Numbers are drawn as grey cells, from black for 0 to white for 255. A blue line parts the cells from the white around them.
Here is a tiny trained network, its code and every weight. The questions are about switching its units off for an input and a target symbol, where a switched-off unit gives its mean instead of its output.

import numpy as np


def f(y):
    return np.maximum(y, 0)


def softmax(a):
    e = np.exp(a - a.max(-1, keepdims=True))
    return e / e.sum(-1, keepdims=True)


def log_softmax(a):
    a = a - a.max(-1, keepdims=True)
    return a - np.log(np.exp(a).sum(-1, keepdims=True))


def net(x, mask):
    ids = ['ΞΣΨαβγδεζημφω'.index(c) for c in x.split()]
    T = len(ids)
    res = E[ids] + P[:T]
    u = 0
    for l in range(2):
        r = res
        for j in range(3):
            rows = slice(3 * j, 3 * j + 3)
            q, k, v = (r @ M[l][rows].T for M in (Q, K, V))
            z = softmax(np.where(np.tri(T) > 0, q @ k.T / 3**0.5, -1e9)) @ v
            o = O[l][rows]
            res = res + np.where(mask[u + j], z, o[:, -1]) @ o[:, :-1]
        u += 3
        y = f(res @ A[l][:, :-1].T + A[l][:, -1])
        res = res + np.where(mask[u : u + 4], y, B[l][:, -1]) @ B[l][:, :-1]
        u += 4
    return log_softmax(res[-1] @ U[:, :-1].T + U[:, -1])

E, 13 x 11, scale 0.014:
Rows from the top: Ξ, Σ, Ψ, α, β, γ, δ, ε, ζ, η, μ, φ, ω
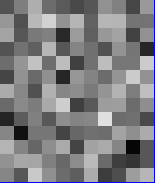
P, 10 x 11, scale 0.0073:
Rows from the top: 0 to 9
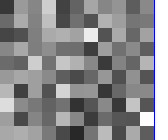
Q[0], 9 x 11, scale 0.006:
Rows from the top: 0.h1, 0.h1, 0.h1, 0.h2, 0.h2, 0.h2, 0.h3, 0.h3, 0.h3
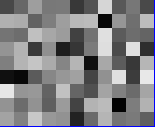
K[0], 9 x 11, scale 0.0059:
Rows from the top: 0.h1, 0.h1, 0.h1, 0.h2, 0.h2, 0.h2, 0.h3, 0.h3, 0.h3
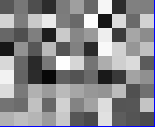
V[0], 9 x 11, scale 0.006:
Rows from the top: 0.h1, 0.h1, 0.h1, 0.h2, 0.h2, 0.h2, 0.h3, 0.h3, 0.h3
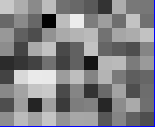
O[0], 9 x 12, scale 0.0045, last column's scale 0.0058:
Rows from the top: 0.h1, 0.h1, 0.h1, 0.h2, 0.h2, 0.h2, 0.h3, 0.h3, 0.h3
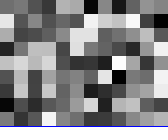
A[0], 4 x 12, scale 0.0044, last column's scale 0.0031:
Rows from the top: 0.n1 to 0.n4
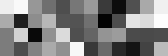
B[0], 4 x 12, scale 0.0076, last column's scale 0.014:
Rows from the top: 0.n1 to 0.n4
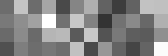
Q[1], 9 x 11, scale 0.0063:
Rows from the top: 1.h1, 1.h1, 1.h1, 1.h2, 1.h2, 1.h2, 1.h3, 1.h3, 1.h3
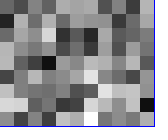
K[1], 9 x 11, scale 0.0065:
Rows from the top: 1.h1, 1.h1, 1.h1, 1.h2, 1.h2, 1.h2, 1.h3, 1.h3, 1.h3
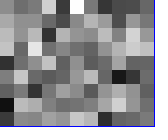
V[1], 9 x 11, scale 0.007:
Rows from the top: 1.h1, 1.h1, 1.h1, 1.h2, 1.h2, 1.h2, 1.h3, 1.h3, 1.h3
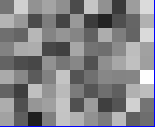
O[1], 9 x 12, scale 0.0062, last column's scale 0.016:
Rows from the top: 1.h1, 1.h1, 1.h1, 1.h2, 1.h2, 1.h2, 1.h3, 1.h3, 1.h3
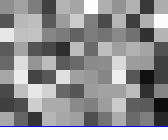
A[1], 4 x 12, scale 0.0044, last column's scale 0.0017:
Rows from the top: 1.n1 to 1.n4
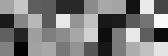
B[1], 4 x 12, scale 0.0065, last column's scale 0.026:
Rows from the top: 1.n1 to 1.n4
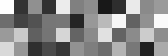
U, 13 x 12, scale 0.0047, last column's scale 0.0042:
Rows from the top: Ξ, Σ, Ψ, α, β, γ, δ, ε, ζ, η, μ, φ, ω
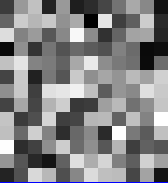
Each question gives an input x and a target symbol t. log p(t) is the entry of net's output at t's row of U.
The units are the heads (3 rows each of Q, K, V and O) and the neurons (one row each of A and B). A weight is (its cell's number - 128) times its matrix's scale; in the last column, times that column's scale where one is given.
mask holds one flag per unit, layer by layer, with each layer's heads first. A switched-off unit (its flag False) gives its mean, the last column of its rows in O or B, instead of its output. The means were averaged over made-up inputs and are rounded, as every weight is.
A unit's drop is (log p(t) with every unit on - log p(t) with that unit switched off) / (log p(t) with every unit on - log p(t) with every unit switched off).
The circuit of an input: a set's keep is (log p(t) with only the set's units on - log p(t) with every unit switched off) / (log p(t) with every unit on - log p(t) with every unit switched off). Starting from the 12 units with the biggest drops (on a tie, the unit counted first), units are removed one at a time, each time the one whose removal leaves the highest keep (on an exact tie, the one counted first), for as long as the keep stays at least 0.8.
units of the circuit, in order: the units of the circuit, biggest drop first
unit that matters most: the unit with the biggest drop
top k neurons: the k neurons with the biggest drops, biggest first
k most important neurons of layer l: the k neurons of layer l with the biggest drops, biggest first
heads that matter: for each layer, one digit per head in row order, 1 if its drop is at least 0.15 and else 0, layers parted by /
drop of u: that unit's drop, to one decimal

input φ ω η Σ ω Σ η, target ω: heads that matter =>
000 / 101
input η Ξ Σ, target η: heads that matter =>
010 / 100
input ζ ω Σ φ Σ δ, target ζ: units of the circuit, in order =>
1.h1, 0.h1, 0.h3, 0.n4
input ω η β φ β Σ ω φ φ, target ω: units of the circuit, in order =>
1.h3, 0.h2, 1.n2
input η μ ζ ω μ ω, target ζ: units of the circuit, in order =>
1.h1, 0.h1, 0.n2
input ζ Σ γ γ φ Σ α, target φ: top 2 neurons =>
1.n3, 0.n1
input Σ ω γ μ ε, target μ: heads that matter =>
001 / 011
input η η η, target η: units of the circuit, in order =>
0.h2
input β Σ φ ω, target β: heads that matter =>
001 / 110
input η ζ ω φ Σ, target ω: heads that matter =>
110 / 001
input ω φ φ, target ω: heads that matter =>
000 / 001
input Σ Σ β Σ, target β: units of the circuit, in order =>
1.h1, 1.h2, 0.n4
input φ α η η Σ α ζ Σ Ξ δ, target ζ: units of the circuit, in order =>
1.h1, 0.h1
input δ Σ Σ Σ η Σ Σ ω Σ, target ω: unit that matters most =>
1.h3
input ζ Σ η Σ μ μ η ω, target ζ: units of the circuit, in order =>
1.h1, 0.n2, 0.h1, 0.h3
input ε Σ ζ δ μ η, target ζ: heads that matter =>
100 / 100
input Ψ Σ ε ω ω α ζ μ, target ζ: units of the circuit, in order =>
0.h1, 1.h1
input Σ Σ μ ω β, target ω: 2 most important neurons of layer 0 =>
0.n1, 0.n2
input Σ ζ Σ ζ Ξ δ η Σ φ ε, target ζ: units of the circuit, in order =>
1.h1, 0.h1
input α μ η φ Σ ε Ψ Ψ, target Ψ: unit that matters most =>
1.n1
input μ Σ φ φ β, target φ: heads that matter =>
010 / 001
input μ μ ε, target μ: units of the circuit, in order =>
1.h2, 1.h3, 0.n3
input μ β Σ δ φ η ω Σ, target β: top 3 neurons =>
0.n4, 0.n2, 1.n2
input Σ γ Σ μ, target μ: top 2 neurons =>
0.n3, 1.n1
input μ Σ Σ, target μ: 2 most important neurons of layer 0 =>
0.n3, 0.n1
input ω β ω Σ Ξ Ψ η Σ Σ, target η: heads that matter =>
010 / 000
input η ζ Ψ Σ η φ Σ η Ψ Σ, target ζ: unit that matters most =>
1.h1
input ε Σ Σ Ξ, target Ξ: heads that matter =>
100 / 001
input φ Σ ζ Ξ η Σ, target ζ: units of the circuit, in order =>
0.h1, 1.h1
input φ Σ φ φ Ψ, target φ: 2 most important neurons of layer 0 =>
0.n1, 0.n4
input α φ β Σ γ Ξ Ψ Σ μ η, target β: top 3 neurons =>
1.n2, 0.n2, 0.n4
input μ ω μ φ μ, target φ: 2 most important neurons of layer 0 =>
0.n1, 0.n4
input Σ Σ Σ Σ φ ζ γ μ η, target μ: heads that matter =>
000 / 010
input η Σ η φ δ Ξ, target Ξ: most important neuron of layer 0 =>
0.n2
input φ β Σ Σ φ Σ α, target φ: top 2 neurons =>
0.n1, 1.n2
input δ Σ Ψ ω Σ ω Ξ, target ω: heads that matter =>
000 / 001
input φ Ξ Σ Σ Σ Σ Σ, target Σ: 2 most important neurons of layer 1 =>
1.n2, 1.n1
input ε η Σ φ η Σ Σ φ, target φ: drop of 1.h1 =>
0.2
